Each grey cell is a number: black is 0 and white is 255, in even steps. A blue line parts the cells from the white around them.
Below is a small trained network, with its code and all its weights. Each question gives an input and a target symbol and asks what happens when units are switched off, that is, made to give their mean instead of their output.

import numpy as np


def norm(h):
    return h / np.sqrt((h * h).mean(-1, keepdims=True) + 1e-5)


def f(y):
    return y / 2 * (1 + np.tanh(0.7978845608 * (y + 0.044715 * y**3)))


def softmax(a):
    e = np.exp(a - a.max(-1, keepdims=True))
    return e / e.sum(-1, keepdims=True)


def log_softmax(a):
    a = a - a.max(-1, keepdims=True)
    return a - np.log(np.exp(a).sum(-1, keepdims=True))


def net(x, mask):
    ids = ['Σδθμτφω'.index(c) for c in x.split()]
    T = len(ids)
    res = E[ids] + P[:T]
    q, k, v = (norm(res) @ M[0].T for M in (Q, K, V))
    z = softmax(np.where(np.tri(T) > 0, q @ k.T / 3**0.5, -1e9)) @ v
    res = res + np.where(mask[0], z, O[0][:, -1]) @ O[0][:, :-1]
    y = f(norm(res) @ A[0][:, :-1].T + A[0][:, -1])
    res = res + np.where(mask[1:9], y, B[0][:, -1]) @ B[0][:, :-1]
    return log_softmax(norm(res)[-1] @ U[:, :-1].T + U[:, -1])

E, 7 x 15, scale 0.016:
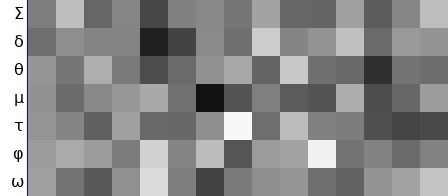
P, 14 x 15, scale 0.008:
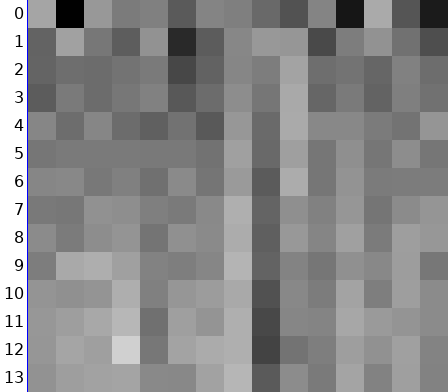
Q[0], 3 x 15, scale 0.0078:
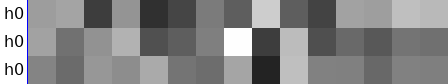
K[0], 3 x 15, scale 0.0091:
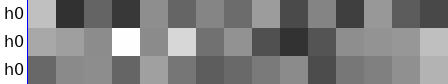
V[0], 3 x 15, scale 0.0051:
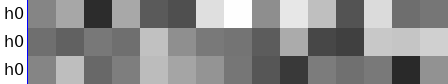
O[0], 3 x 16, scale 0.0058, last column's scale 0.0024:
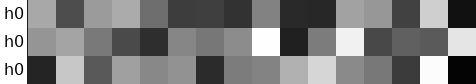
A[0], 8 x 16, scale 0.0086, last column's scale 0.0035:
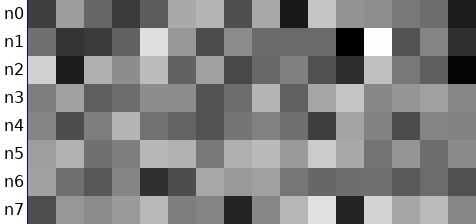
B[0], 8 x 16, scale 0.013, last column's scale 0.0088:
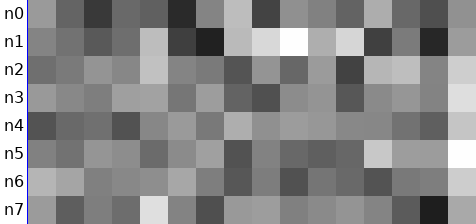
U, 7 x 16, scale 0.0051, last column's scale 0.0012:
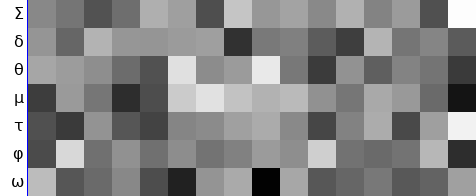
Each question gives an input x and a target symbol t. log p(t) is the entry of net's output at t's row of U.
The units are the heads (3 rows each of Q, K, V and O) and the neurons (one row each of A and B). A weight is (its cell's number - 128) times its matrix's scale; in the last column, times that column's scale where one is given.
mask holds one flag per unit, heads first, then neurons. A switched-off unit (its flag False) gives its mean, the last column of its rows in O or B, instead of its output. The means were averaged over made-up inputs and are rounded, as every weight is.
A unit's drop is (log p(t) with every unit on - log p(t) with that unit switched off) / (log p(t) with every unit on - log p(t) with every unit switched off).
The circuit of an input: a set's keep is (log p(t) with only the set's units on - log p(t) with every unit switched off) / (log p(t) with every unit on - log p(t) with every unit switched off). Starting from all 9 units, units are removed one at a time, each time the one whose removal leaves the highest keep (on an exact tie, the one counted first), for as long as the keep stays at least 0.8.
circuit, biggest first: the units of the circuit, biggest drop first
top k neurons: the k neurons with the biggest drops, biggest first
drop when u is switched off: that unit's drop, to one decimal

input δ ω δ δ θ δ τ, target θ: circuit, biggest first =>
h0, n6
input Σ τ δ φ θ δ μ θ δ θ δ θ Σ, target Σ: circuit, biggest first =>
h0, n7, n5
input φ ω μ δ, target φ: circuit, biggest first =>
h0, n5, n7
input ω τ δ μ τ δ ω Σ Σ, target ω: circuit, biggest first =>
n0, h0
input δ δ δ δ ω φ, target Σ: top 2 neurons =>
n7, n1
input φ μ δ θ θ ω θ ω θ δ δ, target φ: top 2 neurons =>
n5, n4
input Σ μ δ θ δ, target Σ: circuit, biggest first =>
h0, n7
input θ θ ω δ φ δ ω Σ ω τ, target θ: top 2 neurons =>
n3, n6
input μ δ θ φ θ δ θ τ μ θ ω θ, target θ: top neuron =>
n3
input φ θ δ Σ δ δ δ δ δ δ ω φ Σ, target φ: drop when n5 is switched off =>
0.5
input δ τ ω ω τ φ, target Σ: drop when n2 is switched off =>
-0.1
